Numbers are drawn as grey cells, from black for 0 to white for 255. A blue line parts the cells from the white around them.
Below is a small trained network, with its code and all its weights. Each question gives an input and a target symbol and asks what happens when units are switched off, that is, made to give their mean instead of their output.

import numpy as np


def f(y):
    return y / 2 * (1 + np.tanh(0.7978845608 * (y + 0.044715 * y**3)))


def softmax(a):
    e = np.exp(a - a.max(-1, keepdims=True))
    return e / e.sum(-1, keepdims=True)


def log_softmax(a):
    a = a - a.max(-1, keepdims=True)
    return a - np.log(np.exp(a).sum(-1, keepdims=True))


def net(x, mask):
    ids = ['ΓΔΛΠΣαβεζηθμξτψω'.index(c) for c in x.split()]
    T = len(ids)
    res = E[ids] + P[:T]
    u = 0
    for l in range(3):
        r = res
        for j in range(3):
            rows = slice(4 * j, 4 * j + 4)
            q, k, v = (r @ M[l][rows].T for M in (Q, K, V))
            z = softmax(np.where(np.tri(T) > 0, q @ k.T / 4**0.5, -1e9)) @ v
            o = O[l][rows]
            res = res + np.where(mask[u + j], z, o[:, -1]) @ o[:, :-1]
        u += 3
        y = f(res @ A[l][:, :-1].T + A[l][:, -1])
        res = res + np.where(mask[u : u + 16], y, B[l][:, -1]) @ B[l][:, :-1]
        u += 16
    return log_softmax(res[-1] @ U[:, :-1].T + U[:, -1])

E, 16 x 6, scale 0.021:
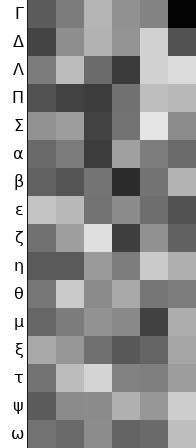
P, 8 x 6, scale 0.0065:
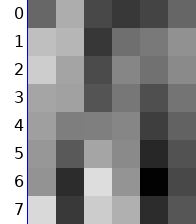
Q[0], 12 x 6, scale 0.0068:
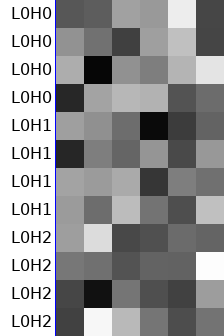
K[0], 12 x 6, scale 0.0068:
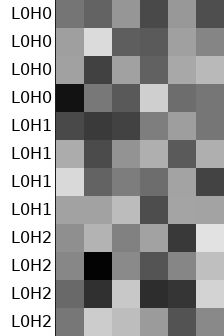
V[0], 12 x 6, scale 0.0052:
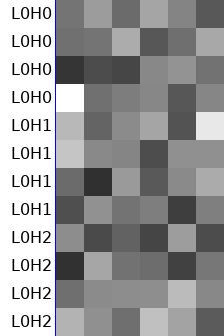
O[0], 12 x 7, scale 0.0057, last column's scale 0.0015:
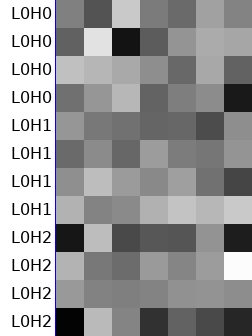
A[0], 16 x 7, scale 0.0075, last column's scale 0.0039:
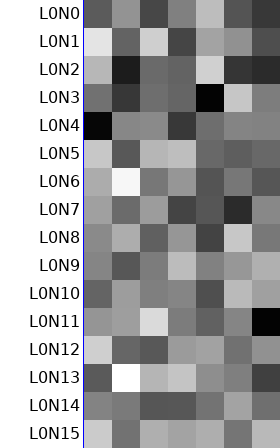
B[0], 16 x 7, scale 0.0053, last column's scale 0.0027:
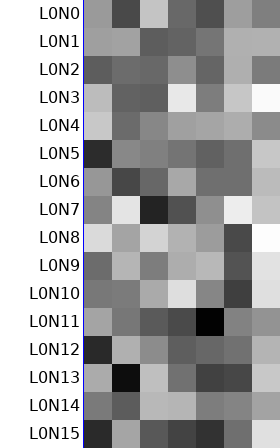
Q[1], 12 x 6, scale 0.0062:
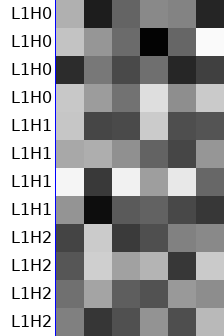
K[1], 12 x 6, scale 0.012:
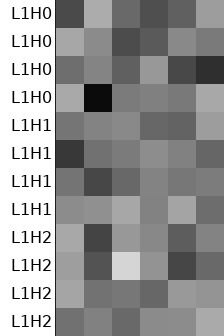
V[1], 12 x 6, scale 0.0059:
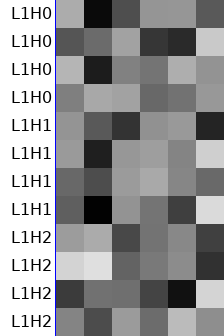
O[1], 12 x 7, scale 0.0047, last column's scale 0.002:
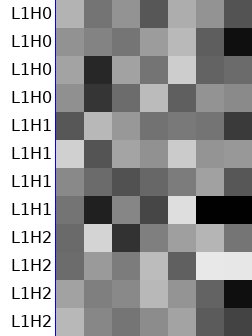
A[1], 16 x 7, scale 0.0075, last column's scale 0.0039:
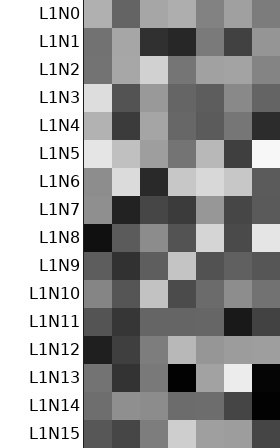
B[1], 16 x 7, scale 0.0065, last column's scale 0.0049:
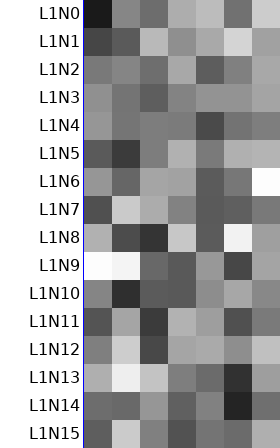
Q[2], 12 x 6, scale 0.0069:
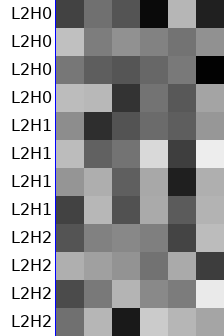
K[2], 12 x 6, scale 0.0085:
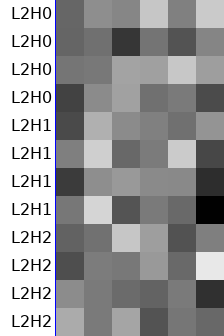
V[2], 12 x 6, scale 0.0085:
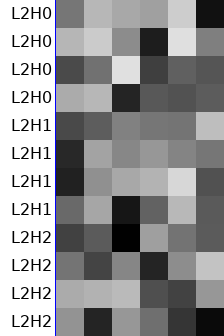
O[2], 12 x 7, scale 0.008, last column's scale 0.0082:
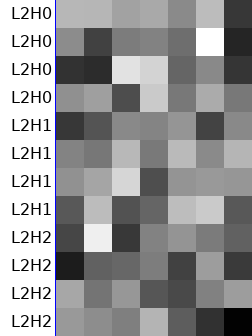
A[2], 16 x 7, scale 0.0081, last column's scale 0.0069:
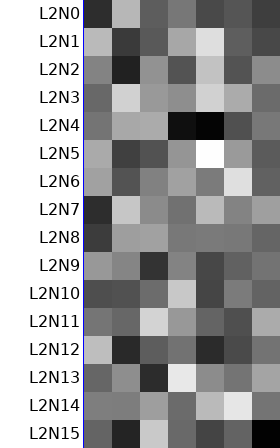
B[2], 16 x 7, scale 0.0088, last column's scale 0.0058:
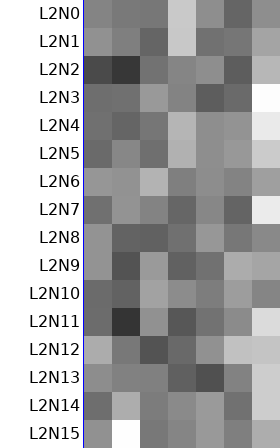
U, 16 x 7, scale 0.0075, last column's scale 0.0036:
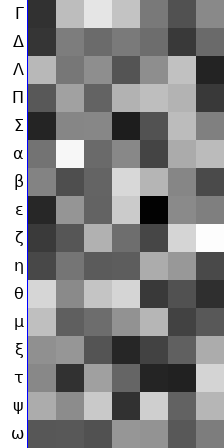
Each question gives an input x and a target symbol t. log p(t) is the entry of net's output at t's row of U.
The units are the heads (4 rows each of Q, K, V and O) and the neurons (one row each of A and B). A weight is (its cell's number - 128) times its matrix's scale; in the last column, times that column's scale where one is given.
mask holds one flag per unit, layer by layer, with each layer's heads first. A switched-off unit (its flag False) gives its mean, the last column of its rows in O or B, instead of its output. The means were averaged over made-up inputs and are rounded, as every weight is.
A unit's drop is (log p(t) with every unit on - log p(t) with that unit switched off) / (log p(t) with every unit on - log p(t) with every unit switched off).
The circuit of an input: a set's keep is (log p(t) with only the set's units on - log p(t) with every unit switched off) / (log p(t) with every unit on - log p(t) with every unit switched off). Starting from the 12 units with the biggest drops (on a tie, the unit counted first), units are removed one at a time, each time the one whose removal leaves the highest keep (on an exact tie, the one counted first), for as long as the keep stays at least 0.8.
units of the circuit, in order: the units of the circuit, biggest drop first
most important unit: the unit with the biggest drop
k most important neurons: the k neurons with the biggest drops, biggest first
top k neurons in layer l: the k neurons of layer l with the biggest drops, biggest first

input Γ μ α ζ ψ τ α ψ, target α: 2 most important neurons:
(L1N9, L1N5)
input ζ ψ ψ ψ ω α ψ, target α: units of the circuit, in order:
(L1N9, L2H0, L2H1, L1N5)
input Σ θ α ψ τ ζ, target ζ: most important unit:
L2N4
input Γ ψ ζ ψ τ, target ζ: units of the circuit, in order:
(L2N11, L2H0)
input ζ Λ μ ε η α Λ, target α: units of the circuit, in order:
(L2H0, L2H1, L2N14)
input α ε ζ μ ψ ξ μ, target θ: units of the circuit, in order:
(L1N9, L0N3)
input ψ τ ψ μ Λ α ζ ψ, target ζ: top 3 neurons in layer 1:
(L1N13, L1N0, L1N12)
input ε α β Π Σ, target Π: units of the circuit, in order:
(L2N5, L2H1)
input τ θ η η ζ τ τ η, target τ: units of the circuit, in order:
(L2H2, L0N13, L2N11)
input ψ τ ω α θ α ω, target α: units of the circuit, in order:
(L1N9, L2H0, L0N3)
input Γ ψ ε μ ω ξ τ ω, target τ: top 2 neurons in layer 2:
(L2N11, L2N2)
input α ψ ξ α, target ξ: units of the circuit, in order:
(L2H0, L2N13)
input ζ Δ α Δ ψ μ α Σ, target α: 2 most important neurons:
(L1N8, L1N9)
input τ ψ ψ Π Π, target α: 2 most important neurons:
(L1N8, L1N13)
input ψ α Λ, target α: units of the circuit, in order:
(L2H0)
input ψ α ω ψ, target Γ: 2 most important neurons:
(L1N8, L2N3)
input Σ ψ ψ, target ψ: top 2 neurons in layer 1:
(L1N8, L1N1)
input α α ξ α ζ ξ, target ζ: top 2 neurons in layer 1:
(L1N13, L1N0)
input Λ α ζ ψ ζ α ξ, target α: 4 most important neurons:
(L0N7, L1N9, L1N5, L0N1)
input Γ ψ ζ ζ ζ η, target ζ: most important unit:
L2H2
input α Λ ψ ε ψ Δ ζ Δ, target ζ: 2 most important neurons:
(L1N8, L1N13)
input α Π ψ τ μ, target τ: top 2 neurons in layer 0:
(L0N13, L0N11)
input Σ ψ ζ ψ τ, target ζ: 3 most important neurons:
(L2N11, L2N4, L2N12)
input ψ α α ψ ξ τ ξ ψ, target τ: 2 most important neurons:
(L0N13, L0N11)
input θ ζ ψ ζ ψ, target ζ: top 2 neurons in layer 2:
(L2N11, L2N10)
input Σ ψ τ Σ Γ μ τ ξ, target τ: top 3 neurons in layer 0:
(L0N7, L0N13, L0N11)
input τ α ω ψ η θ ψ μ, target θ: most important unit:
L0N3
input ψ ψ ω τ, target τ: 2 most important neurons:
(L2N11, L2N2)
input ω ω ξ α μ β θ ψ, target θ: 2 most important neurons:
(L0N13, L1N9)
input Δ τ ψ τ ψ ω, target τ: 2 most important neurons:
(L0N13, L2N2)
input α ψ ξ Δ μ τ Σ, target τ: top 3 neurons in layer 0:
(L0N13, L0N11, L0N15)
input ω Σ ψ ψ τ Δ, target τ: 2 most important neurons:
(L0N13, L2N11)
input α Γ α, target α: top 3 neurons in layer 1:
(L1N8, L1N5, L1N0)
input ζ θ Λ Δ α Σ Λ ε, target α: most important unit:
L0N7
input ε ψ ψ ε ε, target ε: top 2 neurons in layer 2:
(L2N4, L2N0)
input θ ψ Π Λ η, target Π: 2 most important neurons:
(L1N8, L2N5)
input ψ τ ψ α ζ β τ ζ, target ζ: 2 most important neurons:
(L2N4, L0N7)
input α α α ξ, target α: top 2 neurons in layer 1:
(L1N5, L1N8)
